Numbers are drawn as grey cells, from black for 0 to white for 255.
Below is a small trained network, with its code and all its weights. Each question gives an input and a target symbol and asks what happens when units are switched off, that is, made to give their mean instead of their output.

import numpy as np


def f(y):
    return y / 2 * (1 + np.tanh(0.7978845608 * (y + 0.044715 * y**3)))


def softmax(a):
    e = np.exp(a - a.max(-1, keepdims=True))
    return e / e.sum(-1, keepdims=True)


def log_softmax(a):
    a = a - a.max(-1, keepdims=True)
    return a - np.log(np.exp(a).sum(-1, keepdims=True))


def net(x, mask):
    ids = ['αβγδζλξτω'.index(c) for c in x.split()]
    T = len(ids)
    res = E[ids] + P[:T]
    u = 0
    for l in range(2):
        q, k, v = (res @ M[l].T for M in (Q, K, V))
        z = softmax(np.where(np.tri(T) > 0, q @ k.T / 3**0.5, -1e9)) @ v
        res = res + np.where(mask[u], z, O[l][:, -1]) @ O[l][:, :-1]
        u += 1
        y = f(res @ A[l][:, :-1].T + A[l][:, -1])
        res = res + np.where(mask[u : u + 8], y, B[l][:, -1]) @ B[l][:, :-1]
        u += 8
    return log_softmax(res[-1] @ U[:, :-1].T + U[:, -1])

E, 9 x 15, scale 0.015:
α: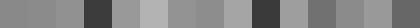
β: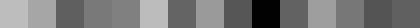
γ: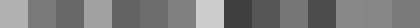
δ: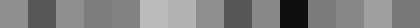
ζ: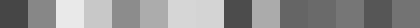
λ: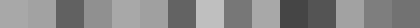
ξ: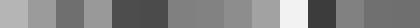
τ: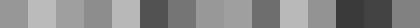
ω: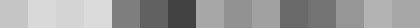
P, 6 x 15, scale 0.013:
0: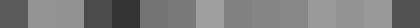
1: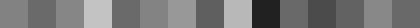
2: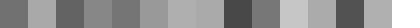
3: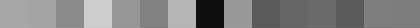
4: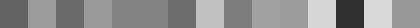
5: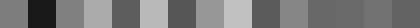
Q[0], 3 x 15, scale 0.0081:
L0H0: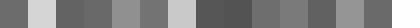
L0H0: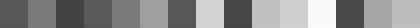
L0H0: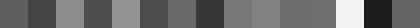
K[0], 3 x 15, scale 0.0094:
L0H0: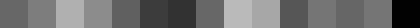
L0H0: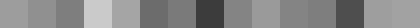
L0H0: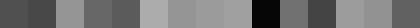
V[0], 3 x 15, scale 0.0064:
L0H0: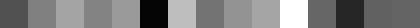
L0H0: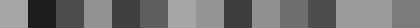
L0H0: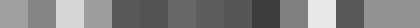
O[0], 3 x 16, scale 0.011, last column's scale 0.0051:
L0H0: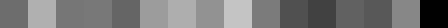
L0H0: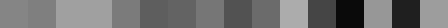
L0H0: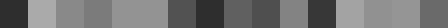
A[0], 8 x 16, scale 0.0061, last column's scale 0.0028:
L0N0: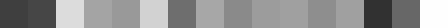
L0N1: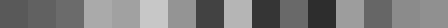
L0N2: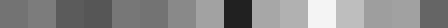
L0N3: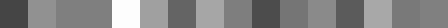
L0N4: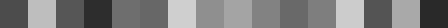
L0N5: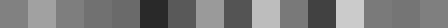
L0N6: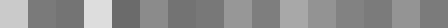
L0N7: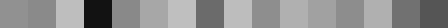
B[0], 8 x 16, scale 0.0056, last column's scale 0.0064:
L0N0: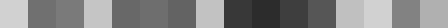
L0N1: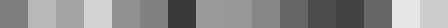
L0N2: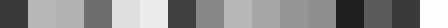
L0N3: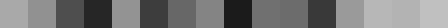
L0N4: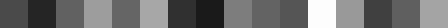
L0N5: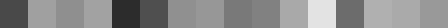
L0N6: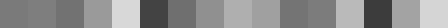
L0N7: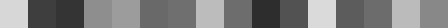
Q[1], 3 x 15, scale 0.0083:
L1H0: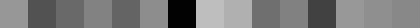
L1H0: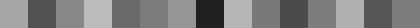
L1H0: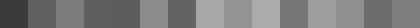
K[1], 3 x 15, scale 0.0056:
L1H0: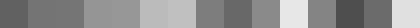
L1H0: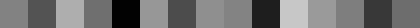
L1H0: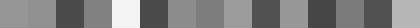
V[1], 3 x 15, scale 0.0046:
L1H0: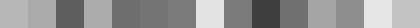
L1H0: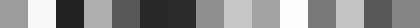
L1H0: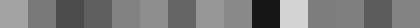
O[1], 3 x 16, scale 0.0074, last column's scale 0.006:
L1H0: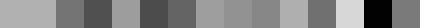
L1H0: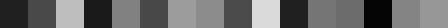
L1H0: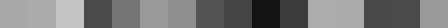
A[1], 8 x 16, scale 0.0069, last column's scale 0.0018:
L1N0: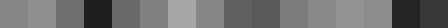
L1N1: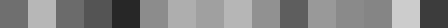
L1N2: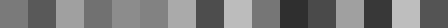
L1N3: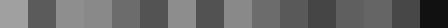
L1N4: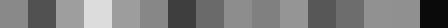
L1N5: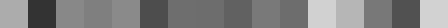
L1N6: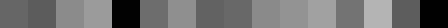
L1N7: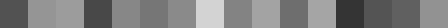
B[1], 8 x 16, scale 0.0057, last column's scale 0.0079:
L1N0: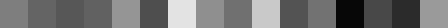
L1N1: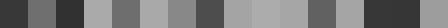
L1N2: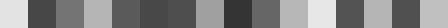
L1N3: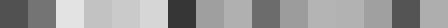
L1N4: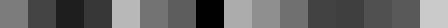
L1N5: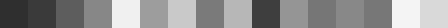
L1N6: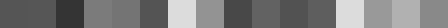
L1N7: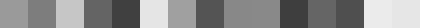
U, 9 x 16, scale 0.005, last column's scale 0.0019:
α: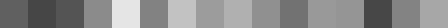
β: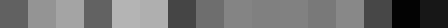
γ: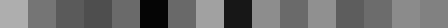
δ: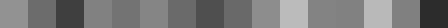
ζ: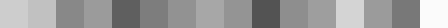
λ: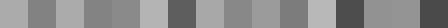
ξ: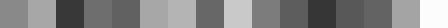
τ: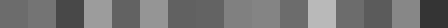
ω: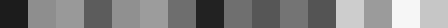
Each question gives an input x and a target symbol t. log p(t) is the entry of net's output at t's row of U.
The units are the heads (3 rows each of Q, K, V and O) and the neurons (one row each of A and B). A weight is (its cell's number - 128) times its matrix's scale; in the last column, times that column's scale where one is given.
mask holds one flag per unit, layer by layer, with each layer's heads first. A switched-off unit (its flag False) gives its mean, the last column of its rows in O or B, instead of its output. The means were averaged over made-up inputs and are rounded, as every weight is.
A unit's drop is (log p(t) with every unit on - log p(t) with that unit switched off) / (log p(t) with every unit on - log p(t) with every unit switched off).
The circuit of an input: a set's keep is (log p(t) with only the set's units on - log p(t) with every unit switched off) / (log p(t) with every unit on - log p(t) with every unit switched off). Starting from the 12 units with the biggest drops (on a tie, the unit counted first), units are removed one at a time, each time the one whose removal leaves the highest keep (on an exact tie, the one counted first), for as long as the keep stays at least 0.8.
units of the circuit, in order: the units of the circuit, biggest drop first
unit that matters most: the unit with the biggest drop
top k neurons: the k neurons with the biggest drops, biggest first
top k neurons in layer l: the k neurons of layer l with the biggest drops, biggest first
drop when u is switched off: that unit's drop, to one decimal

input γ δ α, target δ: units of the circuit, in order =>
[L1H0, L0H0]
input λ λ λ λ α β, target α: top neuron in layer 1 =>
[L1N5]
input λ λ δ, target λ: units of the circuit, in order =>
[L0N2, L0H0, L1N7]
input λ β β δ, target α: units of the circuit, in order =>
[L0H0, L1N5, L1N7]
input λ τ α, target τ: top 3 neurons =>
[L0N4, L1N2, L1N1]
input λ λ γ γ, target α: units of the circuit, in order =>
[L0H0, L1N5, L0N6]
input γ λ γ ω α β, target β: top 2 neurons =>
[L1N3, L1N7]
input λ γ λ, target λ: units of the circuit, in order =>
[L0N2, L0H0, L1N7]
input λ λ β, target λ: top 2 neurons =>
[L0N2, L1N7]
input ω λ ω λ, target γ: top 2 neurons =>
[L1N2, L0N2]
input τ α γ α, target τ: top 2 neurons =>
[L1N2, L0N4]
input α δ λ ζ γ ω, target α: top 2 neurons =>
[L1N5, L0N6]
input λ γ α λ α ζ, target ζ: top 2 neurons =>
[L0N0, L0N7]
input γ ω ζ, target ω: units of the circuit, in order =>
[L0H0]
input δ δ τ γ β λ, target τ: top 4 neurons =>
[L1N2, L0N4, L0N1, L1N1]
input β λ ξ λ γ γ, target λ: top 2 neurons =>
[L1N2, L1N3]
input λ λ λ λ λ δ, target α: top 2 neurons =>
[L1N5, L1N7]
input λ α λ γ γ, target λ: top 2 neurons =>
[L0N2, L1N7]
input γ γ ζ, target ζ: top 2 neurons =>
[L0N0, L0N2]
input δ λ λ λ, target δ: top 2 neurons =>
[L1N4, L0N2]
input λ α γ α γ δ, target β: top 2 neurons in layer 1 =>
[L1N3, L1N7]
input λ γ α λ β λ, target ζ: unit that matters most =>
L1H0
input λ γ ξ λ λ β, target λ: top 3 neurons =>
[L1N2, L1N7, L1N3]
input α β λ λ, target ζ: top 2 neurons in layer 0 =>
[L0N7, L0N2]
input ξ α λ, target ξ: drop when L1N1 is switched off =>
0.1
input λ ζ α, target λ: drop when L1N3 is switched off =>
0.0
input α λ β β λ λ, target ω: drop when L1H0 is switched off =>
0.1
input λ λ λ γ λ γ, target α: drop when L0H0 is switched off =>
0.3
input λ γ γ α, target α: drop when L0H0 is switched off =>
1.0
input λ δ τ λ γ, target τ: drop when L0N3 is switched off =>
0.0
